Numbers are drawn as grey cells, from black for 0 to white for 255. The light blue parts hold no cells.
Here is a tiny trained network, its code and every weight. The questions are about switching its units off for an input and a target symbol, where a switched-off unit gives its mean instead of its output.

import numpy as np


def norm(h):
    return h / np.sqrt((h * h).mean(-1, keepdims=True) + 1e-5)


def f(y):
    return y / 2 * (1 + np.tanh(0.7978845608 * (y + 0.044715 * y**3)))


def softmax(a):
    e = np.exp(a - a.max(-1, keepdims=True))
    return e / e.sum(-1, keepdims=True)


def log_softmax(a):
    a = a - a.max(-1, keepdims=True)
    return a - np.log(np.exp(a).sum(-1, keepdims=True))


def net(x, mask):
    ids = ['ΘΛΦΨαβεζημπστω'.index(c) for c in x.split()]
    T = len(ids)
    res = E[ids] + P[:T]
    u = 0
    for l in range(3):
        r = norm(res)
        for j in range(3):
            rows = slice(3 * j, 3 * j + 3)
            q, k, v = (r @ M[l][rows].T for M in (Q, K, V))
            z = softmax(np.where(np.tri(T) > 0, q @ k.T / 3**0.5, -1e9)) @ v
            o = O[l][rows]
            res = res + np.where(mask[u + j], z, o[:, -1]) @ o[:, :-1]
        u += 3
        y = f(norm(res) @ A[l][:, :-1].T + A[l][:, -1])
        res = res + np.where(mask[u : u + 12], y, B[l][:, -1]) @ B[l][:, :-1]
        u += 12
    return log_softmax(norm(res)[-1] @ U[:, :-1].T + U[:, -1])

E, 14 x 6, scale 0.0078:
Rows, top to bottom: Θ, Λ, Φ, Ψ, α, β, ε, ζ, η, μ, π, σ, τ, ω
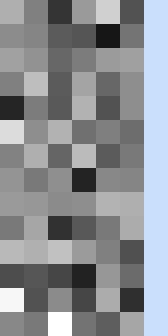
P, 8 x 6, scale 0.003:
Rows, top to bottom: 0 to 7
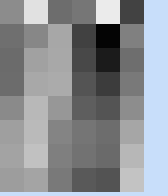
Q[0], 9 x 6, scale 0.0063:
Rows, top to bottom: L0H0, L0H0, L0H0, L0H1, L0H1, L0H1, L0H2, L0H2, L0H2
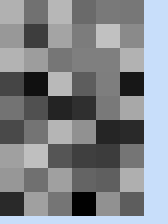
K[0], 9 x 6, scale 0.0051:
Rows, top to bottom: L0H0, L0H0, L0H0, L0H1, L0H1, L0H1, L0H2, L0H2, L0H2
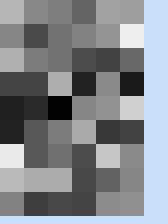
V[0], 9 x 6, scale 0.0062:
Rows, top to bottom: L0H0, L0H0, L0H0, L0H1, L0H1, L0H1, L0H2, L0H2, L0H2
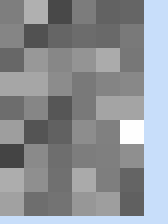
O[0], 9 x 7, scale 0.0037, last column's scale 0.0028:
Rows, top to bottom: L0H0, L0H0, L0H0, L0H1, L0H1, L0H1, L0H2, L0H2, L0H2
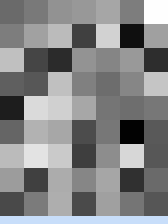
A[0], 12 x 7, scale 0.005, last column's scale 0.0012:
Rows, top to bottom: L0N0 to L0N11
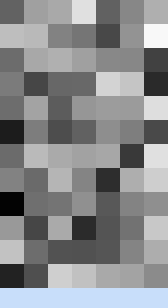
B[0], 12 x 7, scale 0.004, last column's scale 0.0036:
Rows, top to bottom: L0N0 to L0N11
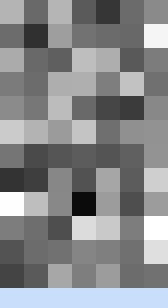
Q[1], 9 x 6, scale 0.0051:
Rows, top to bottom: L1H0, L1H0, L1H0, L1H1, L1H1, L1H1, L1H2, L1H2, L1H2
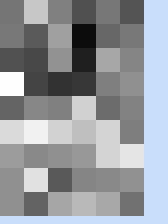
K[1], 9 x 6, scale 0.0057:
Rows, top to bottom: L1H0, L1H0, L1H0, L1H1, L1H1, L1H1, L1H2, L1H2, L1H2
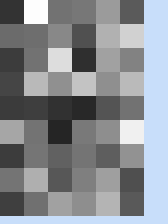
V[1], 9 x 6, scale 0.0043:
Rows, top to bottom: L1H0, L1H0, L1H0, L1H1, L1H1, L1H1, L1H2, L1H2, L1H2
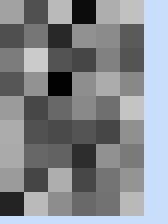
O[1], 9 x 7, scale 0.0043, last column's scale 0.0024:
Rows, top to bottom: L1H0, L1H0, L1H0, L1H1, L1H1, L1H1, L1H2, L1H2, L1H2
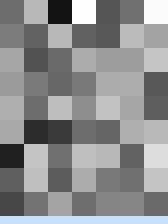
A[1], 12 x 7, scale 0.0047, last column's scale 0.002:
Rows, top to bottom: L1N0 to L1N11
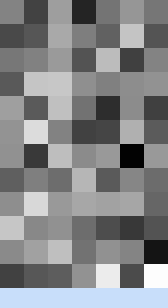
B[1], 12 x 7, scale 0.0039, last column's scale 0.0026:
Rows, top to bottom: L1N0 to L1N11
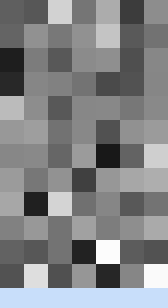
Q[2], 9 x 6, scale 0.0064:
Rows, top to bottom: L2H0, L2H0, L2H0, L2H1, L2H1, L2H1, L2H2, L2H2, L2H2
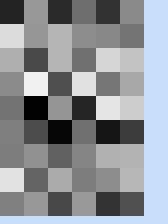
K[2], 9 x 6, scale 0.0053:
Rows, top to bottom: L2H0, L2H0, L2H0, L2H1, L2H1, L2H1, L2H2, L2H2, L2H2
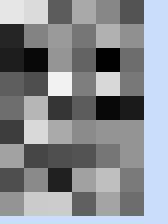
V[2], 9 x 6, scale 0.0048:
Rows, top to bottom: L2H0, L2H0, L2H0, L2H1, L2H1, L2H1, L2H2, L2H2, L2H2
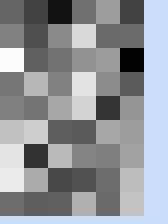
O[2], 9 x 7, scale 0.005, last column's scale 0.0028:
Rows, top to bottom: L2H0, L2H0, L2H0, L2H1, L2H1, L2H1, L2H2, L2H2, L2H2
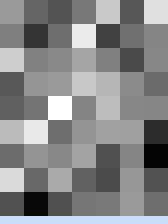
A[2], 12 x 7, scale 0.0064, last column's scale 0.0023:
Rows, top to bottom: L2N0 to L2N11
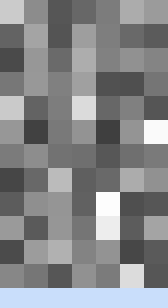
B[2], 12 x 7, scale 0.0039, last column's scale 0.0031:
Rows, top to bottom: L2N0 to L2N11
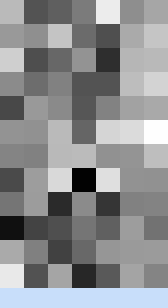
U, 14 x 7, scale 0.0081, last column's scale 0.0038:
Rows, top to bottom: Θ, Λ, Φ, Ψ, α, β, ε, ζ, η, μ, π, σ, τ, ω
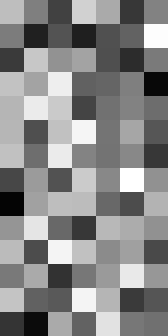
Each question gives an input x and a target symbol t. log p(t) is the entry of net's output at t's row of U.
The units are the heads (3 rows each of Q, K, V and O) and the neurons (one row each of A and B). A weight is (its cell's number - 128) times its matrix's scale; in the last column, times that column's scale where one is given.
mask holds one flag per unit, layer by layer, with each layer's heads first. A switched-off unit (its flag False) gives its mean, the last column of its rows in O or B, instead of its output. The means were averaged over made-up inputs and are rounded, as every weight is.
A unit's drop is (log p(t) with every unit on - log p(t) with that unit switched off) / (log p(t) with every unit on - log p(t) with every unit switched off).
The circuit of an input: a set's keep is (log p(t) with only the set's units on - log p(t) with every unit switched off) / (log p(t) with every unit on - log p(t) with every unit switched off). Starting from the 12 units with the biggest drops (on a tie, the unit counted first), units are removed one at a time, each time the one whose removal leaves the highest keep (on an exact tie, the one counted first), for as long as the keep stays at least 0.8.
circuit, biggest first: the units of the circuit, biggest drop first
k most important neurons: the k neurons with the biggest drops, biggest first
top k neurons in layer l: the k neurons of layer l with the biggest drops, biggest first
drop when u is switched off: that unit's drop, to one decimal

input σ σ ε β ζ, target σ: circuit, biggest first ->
(L1H0 L0H2)
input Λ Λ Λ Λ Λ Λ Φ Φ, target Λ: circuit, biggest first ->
(L0H1 L1H1 L0N6)
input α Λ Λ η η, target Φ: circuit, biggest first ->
(L0H1 L2N5)
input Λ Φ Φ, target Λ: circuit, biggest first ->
(L1H0 L0H1 L0N6)
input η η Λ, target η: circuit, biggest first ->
(L1H1 L2H1)
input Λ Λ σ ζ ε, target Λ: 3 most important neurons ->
(L1N0 L0N8 L0N0)
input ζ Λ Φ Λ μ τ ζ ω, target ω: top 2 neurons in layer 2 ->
(L2N7 L2N10)
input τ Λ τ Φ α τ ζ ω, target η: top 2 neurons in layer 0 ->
(L0N7 L0N8)
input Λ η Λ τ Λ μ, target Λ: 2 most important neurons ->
(L1N0 L0N6)
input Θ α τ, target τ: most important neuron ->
(L0N8)
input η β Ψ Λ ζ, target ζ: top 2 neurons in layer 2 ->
(L2N2 L2N10)
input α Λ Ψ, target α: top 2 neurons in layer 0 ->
(L0N9 L0N0)
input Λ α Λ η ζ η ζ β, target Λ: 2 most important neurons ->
(L0N6 L1N0)
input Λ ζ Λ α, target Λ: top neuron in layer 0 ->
(L0N8)
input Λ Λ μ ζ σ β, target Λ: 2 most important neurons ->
(L1N0 L0N8)
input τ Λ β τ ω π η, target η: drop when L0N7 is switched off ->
-0.1
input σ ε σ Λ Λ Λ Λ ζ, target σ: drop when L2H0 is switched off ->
0.2
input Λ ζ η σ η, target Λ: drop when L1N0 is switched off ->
0.1
